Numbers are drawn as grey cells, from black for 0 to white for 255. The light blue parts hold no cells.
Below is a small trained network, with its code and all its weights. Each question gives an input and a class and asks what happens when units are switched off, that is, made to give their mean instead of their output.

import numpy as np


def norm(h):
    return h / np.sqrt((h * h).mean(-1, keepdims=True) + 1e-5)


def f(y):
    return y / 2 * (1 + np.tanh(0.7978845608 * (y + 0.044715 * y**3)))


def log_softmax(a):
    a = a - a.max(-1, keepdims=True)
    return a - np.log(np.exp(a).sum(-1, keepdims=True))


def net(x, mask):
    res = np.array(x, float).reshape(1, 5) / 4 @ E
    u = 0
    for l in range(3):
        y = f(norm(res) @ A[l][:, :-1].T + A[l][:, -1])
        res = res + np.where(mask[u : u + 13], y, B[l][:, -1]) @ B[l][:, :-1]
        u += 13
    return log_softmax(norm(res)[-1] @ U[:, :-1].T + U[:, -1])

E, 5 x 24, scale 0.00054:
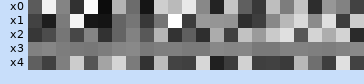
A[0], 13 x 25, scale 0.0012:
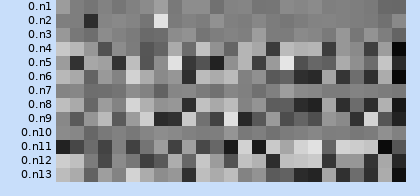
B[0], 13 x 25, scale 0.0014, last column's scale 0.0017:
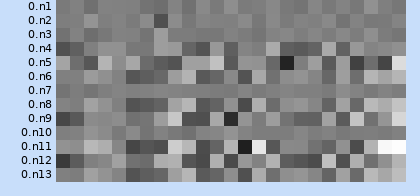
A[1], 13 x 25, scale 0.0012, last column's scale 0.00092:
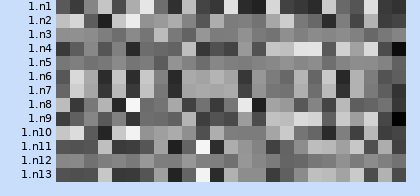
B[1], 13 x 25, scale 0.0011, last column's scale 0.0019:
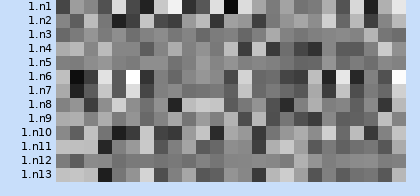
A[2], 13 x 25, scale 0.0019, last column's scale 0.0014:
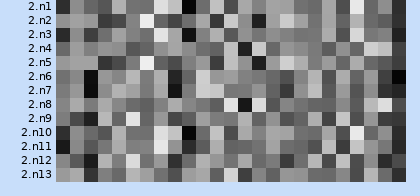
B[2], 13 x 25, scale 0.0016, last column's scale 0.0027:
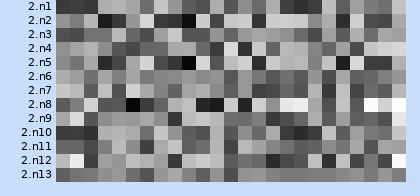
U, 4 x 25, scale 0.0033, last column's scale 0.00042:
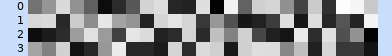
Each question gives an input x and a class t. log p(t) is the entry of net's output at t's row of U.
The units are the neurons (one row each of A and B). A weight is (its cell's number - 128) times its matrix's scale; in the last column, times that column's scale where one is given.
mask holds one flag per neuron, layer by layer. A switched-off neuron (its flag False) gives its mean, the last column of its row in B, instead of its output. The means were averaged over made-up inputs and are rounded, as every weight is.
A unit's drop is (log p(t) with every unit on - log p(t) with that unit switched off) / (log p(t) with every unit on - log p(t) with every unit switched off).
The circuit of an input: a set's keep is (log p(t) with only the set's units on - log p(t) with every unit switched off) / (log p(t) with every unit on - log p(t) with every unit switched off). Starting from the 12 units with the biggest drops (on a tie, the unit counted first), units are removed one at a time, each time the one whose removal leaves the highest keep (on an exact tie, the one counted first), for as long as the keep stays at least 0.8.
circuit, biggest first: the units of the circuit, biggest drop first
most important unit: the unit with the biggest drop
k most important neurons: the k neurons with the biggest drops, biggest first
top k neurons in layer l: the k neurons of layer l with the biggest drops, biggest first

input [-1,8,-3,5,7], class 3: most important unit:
1.n13
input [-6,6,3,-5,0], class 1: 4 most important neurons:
0.n5, 1.n8, 1.n10, 1.n2
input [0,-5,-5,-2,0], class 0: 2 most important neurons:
0.n8, 0.n13
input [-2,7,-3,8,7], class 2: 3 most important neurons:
1.n1, 0.n9, 1.n10
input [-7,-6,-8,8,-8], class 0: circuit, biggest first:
0.n8, 1.n6
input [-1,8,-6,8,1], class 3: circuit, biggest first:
1.n13, 1.n11
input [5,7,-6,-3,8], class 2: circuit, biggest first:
1.n1, 0.n9
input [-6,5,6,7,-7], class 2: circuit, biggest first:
0.n12, 2.n8, 2.n12
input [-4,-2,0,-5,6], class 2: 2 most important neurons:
1.n1, 1.n6
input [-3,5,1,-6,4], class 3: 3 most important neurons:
1.n13, 1.n11, 0.n12
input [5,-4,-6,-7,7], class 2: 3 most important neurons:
0.n9, 1.n1, 0.n11
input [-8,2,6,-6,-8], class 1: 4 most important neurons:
0.n5, 1.n1, 1.n8, 0.n9
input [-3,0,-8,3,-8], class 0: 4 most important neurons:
0.n8, 0.n13, 0.n6, 1.n1
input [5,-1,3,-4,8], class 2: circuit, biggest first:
1.n1
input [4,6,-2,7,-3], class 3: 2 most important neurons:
1.n13, 1.n11
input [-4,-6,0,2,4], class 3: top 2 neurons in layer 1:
1.n10, 1.n2
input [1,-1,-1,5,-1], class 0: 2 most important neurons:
1.n1, 0.n9
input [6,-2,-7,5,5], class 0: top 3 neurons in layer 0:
0.n8, 0.n13, 0.n6
